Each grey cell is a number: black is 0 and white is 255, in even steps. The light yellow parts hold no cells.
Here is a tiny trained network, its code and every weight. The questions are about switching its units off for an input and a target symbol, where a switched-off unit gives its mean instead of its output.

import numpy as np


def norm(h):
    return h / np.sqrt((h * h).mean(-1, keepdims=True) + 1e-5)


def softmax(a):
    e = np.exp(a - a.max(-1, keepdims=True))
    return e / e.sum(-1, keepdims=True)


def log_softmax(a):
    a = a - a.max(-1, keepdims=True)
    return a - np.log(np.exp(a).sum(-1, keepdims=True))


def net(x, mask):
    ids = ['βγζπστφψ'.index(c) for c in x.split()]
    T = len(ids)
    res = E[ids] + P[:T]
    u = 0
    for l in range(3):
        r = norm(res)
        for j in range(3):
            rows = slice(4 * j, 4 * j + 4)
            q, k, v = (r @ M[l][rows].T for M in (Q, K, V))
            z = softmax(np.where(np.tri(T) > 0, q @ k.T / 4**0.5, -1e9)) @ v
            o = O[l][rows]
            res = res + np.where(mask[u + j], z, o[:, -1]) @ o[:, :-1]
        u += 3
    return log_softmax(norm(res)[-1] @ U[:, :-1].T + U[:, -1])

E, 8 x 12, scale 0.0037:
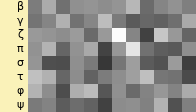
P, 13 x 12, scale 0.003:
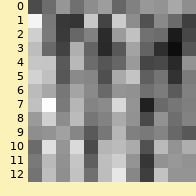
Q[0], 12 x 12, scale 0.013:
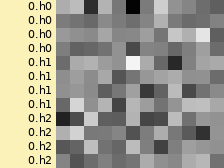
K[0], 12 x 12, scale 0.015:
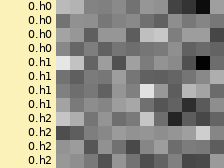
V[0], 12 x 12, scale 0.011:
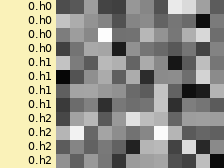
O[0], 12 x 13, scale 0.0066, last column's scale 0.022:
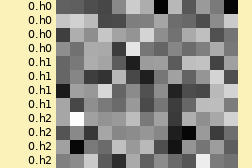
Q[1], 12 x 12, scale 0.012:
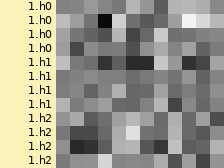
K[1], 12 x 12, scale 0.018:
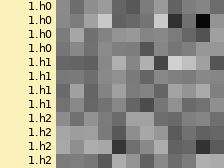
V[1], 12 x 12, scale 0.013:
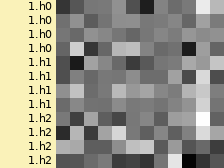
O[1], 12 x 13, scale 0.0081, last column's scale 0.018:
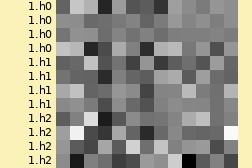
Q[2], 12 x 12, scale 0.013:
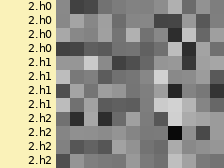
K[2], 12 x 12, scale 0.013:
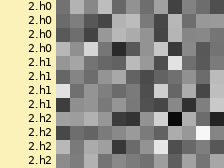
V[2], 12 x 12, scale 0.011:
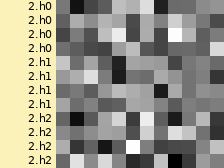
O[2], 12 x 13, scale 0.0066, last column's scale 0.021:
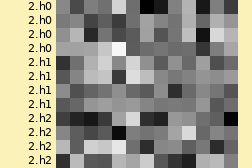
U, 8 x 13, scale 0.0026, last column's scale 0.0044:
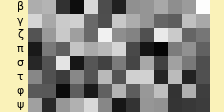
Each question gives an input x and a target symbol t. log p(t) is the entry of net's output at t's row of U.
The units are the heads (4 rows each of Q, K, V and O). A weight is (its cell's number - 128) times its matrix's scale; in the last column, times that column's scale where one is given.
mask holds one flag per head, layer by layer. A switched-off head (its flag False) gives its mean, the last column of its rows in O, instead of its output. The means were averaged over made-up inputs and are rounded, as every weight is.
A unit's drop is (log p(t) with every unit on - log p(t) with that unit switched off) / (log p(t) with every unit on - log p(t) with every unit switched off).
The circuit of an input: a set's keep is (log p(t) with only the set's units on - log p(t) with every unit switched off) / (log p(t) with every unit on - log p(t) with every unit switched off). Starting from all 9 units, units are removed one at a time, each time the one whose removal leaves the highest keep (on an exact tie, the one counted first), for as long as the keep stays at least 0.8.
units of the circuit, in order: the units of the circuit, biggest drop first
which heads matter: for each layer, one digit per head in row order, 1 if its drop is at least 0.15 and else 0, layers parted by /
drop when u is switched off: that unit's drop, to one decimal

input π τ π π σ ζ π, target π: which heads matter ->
001 / 000 / 001
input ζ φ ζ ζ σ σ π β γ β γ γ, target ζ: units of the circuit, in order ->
[0.h1, 1.h2, 0.h0]
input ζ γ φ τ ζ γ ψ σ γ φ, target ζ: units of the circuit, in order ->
[1.h2, 0.h1, 0.h2]
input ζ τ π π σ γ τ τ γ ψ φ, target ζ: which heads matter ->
010 / 001 / 000
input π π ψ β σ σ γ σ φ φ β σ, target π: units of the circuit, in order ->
[2.h2, 0.h2]
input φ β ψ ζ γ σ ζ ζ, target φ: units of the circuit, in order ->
[0.h2, 2.h2, 0.h0]
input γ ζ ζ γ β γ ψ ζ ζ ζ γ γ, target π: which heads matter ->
000 / 000 / 000
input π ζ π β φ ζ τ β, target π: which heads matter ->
001 / 000 / 001
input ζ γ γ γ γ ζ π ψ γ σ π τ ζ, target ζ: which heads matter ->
110 / 001 / 000
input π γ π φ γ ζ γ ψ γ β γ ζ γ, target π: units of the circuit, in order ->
[0.h2, 2.h2]
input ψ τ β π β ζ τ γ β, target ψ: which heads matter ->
101 / 000 / 101
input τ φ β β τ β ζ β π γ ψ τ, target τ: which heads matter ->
011 / 001 / 000
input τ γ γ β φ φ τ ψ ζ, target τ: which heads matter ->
001 / 101 / 000
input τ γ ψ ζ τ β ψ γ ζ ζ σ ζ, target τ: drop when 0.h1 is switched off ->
0.1
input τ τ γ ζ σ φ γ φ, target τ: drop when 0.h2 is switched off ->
0.3
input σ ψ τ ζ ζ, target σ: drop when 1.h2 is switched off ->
0.2
